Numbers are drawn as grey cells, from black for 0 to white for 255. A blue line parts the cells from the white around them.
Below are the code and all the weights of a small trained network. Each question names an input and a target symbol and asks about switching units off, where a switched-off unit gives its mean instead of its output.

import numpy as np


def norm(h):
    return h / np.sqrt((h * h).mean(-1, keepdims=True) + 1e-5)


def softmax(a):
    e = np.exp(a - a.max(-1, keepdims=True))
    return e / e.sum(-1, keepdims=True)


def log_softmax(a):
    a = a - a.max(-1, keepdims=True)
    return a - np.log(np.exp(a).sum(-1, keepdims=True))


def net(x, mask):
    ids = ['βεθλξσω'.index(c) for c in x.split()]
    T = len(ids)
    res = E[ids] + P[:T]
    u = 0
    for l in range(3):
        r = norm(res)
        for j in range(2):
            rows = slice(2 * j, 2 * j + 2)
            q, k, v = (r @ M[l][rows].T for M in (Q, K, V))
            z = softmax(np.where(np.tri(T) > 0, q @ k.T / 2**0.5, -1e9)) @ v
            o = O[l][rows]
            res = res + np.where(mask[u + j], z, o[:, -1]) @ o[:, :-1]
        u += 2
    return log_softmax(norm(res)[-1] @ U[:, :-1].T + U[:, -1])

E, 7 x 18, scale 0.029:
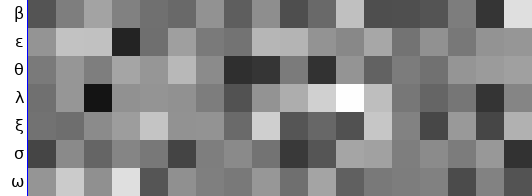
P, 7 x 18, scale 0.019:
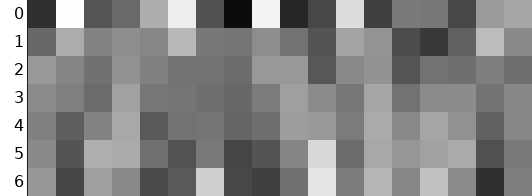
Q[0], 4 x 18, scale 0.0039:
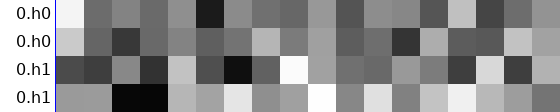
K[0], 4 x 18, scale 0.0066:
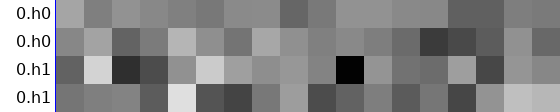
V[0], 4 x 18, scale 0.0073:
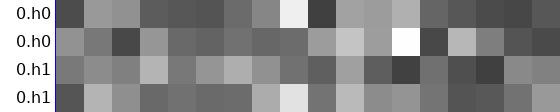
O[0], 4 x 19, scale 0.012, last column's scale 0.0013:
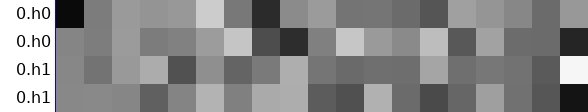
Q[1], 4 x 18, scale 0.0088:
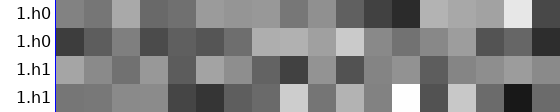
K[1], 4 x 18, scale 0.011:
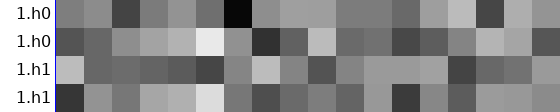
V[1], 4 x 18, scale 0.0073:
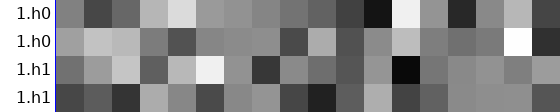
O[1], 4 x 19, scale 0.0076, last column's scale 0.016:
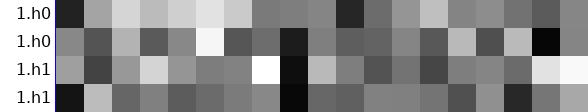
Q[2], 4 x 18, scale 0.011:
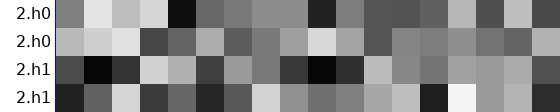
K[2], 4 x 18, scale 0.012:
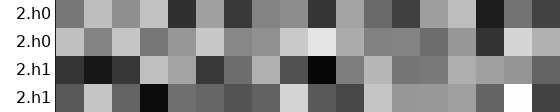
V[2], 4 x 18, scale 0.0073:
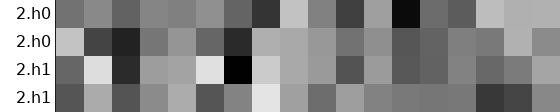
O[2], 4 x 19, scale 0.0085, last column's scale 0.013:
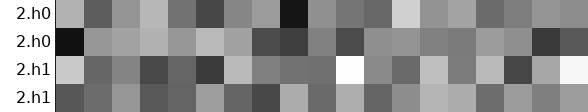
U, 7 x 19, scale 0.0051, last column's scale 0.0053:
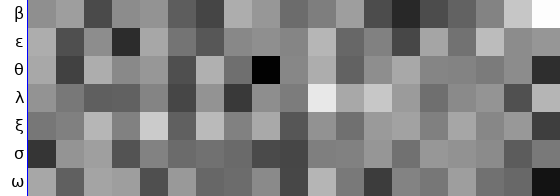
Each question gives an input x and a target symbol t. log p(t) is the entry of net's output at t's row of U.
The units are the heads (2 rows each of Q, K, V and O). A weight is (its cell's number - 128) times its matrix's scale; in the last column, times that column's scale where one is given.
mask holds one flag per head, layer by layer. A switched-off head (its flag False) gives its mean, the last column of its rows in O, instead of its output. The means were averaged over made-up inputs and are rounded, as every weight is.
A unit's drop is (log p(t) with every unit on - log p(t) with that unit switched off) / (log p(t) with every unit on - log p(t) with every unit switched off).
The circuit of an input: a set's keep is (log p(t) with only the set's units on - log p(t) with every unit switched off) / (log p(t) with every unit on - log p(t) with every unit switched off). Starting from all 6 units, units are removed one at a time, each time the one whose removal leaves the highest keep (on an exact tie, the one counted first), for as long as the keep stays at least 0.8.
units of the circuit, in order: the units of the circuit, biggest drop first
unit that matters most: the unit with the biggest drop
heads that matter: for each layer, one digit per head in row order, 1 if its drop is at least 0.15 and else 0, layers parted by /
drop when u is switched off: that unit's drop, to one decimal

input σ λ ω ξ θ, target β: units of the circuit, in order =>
(0.h0, 2.h1, 2.h0)
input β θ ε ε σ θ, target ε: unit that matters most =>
0.h0
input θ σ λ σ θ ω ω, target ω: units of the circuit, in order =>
(2.h0, 0.h1)
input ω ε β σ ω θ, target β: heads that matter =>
10 / 00 / 01
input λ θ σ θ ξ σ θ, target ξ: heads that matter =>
10 / 11 / 00
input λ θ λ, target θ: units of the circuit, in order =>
(1.h0, 2.h0)
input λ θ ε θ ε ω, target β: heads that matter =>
00 / 00 / 11
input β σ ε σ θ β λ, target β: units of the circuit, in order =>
(2.h1, 1.h0)
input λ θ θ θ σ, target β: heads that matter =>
10 / 00 / 11
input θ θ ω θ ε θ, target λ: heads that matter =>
00 / 01 / 00
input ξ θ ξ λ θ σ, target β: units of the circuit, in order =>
(2.h1, 2.h0)
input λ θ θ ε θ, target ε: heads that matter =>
00 / 11 / 00
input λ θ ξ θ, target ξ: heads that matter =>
00 / 11 / 00
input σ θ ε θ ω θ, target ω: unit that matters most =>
1.h1
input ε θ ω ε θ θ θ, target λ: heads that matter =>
10 / 01 / 00
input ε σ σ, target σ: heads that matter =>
10 / 10 / 00
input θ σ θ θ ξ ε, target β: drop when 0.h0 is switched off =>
0.1
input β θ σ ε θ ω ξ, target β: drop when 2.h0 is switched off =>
0.5
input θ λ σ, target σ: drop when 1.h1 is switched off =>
0.1
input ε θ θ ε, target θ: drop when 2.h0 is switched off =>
0.5
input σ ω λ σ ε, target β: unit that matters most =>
2.h1
